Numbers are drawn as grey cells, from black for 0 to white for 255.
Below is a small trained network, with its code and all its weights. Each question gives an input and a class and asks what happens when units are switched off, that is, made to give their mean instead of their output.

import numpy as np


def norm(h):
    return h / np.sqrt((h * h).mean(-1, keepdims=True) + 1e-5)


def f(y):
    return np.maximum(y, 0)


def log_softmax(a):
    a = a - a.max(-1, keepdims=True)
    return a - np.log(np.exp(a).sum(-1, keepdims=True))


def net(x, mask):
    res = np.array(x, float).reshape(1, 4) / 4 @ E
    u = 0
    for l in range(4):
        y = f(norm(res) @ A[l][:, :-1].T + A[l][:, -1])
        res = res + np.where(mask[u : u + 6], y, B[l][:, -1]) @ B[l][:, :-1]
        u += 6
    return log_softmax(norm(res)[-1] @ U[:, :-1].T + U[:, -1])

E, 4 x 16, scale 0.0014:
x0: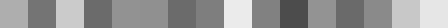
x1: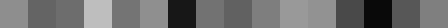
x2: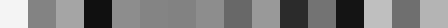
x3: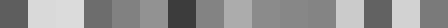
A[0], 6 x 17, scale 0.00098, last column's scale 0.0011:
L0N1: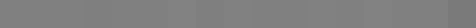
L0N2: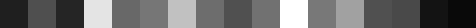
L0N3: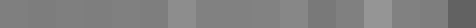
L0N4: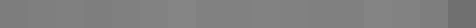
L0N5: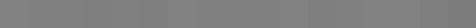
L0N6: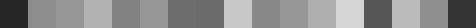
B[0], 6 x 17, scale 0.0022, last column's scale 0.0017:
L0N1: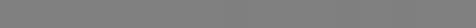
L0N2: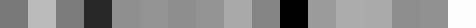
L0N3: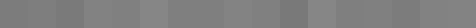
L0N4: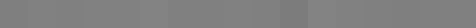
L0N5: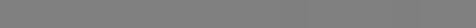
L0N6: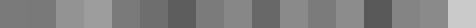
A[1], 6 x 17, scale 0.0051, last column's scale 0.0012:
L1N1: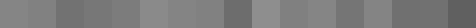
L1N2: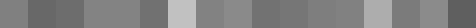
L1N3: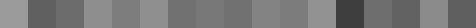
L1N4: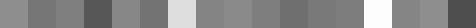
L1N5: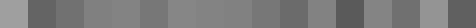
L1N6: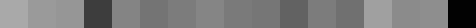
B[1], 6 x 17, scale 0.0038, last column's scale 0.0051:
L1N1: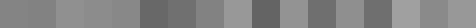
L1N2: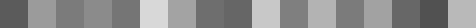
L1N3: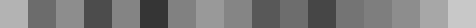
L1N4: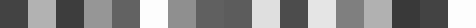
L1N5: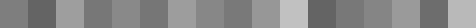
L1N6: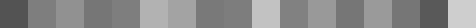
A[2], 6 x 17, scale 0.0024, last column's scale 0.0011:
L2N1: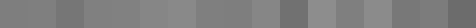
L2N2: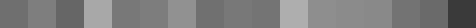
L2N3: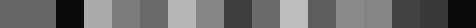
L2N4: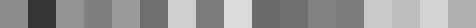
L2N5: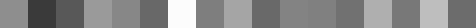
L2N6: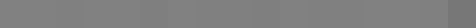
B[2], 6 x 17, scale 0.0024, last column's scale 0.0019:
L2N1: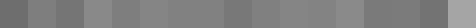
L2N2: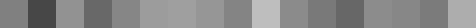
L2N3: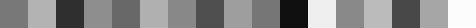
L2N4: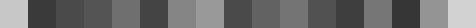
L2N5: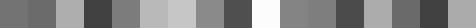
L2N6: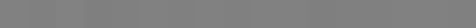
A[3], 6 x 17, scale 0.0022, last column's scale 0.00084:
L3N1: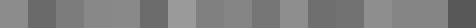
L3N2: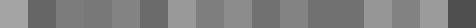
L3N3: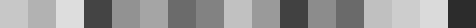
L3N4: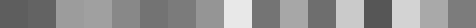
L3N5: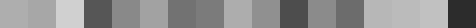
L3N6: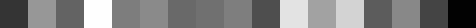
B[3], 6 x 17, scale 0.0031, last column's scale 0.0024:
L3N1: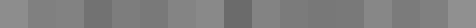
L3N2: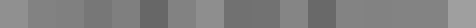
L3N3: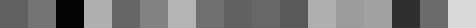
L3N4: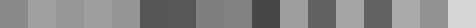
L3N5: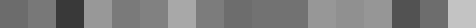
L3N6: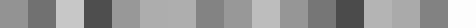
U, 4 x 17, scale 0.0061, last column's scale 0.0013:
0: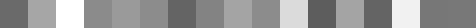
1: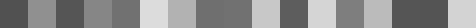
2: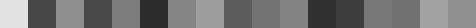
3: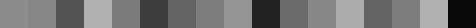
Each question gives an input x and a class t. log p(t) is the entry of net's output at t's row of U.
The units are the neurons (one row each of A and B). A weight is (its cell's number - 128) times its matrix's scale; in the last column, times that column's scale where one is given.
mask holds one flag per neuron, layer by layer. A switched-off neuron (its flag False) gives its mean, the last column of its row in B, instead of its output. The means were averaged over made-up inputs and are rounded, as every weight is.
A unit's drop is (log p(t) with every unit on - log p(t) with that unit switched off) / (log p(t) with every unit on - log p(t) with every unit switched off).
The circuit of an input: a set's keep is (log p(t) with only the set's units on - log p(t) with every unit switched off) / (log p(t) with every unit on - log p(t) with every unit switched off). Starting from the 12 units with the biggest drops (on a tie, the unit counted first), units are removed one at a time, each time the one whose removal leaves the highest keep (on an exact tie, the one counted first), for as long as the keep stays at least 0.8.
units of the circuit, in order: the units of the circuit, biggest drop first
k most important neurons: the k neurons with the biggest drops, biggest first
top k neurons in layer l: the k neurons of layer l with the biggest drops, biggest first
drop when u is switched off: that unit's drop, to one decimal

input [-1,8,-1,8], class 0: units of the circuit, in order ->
[L1N4]
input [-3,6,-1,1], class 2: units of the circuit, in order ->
[L1N4 L1N2]
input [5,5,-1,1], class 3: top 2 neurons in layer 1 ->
[L1N4 L1N5]
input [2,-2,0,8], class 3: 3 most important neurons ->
[L1N4 L1N2 L3N4]
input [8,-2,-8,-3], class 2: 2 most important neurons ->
[L1N4 L2N4]
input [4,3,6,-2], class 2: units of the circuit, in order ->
[L1N3 L0N2]
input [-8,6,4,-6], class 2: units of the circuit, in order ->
[L1N4 L1N3]
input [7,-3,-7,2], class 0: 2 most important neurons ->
[L1N3 L0N2]
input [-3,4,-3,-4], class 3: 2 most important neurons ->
[L1N4 L1N6]
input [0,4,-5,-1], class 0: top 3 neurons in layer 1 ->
[L1N4 L1N2 L1N6]
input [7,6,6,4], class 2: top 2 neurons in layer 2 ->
[L2N4 L2N3]
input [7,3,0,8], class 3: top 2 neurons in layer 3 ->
[L3N3 L3N4]
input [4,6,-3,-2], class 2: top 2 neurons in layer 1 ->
[L1N4 L1N3]
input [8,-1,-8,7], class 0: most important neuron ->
[L1N3]
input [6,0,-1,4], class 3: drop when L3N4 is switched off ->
0.1
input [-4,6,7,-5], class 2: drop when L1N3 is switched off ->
0.0
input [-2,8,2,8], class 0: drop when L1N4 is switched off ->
0.4
